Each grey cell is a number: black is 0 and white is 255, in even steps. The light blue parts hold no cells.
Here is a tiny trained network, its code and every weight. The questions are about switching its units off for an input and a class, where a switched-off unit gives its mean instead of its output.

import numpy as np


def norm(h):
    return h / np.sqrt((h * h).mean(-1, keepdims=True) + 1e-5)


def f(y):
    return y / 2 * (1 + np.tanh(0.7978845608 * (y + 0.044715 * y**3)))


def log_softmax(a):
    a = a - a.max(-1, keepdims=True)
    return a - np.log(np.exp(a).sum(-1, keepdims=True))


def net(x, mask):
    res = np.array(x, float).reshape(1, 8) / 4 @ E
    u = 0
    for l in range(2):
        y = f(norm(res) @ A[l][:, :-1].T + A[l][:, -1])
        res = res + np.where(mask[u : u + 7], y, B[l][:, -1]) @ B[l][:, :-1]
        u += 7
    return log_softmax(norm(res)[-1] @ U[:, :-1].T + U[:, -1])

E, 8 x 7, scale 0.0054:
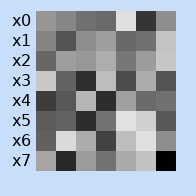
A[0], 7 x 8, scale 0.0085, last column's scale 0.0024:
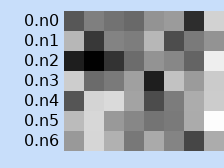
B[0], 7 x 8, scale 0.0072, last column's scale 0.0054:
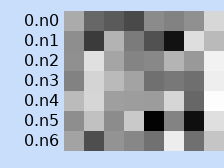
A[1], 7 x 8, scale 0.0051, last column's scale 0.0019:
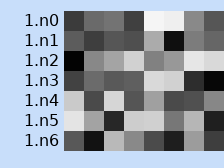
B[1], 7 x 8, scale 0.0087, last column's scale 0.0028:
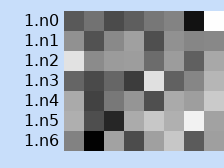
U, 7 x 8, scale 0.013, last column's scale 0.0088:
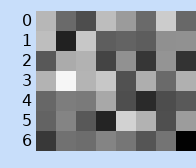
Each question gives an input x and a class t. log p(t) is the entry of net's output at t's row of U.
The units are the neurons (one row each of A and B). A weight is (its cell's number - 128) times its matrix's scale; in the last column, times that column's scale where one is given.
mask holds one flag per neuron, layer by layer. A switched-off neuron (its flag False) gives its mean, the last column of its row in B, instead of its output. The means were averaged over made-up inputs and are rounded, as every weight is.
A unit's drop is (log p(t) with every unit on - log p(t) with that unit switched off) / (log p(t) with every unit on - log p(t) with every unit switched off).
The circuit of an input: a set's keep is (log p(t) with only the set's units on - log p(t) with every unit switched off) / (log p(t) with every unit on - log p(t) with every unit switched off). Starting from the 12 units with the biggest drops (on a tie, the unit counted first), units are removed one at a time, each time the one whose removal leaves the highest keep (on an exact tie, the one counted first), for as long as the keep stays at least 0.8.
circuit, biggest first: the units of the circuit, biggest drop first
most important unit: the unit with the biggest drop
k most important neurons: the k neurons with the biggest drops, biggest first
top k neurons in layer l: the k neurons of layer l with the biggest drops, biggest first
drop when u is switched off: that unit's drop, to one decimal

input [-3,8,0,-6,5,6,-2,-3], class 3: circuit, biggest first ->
1.n2
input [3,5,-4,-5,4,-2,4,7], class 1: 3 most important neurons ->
0.n1, 1.n4, 0.n4
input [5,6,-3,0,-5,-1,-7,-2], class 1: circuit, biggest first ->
1.n6, 0.n1
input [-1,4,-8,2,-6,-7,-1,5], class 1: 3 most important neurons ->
0.n4, 0.n2, 0.n1
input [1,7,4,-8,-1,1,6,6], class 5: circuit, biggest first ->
0.n3, 1.n0
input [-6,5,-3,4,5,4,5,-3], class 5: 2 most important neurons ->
0.n5, 0.n1
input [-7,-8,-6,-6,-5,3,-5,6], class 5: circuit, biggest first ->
0.n5, 1.n3
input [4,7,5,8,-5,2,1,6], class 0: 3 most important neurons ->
1.n5, 0.n5, 0.n4
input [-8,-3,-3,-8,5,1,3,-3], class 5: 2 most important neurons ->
0.n3, 0.n5
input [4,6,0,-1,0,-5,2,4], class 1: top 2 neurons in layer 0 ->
0.n1, 0.n2
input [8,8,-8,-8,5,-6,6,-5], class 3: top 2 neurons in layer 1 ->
1.n3, 1.n2
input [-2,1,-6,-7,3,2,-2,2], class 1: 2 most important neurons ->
0.n1, 0.n4
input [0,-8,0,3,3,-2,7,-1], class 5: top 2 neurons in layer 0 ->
0.n3, 0.n2
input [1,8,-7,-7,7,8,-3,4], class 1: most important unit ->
0.n1
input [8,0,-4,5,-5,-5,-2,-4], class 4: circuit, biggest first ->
0.n4, 0.n2
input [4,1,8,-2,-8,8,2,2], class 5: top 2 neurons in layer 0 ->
0.n1, 0.n3
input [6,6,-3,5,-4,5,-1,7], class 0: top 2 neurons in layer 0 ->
0.n2, 0.n1
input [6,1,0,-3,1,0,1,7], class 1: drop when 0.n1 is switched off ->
1.2
